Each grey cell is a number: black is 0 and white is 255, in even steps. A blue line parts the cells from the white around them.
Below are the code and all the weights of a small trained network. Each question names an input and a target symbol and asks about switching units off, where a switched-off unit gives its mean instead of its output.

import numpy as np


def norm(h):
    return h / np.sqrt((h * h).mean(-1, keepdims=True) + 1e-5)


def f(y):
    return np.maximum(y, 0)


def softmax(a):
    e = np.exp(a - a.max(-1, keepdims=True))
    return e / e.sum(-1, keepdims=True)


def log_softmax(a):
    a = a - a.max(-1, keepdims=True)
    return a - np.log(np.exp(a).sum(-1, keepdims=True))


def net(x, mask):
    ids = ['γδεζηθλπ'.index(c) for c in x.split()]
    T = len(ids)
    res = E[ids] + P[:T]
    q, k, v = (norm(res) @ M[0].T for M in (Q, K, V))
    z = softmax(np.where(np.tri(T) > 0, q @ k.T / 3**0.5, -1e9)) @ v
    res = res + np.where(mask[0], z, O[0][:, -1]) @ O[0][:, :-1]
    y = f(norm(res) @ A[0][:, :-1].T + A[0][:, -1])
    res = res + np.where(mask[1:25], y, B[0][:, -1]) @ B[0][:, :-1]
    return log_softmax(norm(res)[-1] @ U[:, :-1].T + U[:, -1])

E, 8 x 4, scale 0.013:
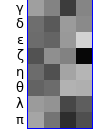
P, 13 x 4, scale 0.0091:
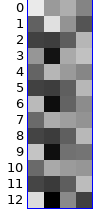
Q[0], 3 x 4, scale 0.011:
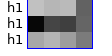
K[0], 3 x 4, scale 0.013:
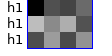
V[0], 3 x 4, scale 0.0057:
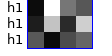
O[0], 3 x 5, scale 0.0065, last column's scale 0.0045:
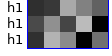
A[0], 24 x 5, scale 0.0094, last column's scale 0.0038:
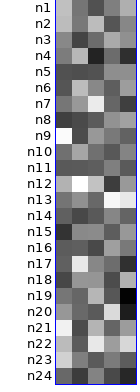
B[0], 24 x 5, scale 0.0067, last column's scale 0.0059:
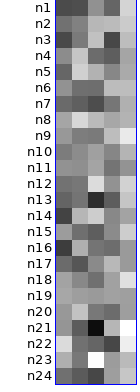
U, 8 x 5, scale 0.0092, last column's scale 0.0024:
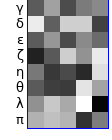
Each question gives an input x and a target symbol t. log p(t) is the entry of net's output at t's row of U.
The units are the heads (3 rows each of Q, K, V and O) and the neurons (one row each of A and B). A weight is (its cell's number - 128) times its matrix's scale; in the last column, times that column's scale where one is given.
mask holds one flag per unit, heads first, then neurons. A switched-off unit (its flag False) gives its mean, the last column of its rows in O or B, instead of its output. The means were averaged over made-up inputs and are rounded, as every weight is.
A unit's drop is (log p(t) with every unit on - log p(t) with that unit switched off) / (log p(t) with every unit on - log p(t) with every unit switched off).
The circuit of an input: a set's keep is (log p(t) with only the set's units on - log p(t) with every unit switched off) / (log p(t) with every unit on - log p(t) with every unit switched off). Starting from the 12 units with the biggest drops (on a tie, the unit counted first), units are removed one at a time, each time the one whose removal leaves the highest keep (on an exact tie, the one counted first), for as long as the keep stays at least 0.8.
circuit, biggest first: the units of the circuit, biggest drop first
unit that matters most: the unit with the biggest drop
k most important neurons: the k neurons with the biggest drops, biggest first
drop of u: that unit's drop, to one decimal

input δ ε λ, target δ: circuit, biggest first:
h1, n23
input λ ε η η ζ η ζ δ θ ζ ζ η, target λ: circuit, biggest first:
n8, n5
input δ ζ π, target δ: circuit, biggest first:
h1, n23
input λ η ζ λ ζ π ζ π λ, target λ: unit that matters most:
n23
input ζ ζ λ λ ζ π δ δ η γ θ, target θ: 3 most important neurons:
n7, n13, n23
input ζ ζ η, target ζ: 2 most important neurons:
n3, n13
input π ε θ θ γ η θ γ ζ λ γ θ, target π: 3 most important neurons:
n22, n21, n8
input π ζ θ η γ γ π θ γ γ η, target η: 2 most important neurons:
n13, n22
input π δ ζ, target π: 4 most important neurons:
n21, n9, n13, n1
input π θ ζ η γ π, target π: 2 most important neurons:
n23, n4
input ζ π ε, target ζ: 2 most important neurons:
n3, n13
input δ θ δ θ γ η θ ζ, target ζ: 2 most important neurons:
n21, n12
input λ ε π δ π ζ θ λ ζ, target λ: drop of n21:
0.2
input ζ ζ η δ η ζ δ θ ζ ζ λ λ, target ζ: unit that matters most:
h1
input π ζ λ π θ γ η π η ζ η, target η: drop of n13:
0.2
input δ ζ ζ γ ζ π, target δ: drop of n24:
0.1
